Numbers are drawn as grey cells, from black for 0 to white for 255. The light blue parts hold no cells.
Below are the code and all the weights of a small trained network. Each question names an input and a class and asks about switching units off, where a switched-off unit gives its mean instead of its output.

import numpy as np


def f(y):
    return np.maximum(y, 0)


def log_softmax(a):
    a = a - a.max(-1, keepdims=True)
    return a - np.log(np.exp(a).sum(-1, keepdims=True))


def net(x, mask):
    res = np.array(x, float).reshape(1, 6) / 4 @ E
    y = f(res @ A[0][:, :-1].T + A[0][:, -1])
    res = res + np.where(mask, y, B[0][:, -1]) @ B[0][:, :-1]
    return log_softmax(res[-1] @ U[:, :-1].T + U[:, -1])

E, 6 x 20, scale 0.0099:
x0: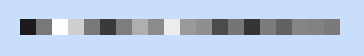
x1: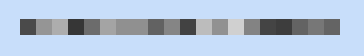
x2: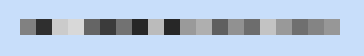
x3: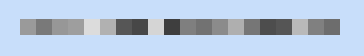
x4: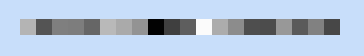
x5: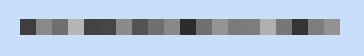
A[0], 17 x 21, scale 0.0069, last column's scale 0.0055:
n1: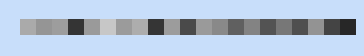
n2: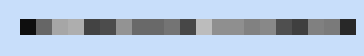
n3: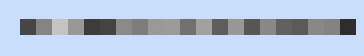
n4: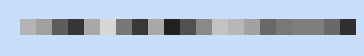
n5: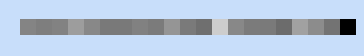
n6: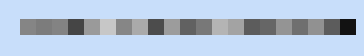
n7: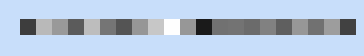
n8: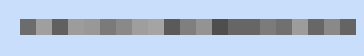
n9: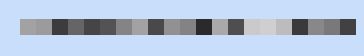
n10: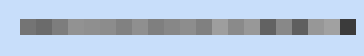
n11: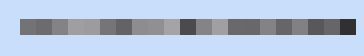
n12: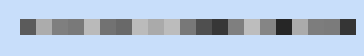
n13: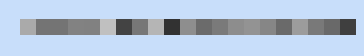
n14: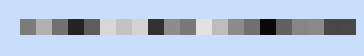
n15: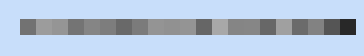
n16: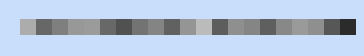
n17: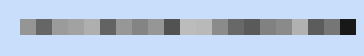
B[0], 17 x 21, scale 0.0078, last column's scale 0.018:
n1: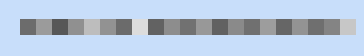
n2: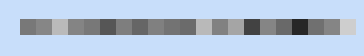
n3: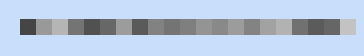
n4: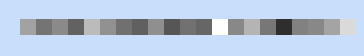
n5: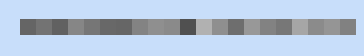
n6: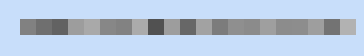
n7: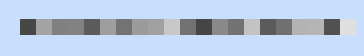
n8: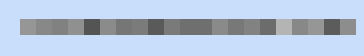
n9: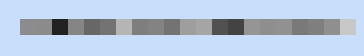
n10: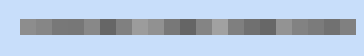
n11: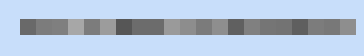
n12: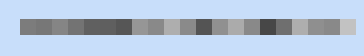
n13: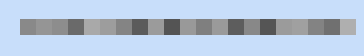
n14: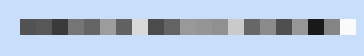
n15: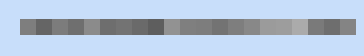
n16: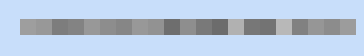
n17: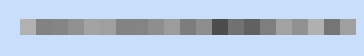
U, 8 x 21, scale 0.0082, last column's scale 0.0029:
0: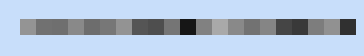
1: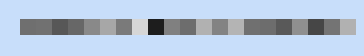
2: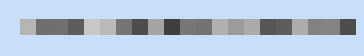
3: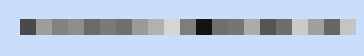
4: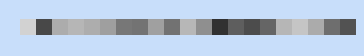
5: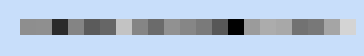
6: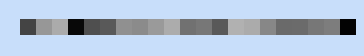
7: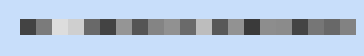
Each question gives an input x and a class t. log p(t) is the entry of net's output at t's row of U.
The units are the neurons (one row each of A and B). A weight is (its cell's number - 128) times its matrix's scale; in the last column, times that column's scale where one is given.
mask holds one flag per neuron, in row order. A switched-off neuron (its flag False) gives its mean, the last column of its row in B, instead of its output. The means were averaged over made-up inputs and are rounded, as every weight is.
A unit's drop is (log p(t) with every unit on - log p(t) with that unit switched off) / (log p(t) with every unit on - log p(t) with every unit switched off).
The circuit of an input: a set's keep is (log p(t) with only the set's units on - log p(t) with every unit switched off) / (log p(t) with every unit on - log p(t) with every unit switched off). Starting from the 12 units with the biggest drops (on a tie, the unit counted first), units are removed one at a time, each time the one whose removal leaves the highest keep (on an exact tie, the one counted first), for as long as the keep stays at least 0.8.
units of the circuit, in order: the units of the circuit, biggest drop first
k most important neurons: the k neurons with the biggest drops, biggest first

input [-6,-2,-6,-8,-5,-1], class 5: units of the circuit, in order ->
n9
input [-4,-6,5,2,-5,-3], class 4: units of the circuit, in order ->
n14; n17
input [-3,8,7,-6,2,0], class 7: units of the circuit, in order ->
n2; n4
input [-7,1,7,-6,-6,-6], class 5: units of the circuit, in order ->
n9; n14
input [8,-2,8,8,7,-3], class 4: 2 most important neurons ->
n17; n16
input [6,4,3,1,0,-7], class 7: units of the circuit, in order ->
n4; n14
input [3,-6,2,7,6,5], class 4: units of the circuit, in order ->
n17; n14
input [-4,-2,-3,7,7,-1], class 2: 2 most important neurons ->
n4; n13
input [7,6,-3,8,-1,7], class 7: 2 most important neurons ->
n2; n3
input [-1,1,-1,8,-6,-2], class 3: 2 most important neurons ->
n7; n12
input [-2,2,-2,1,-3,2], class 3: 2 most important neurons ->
n14; n2
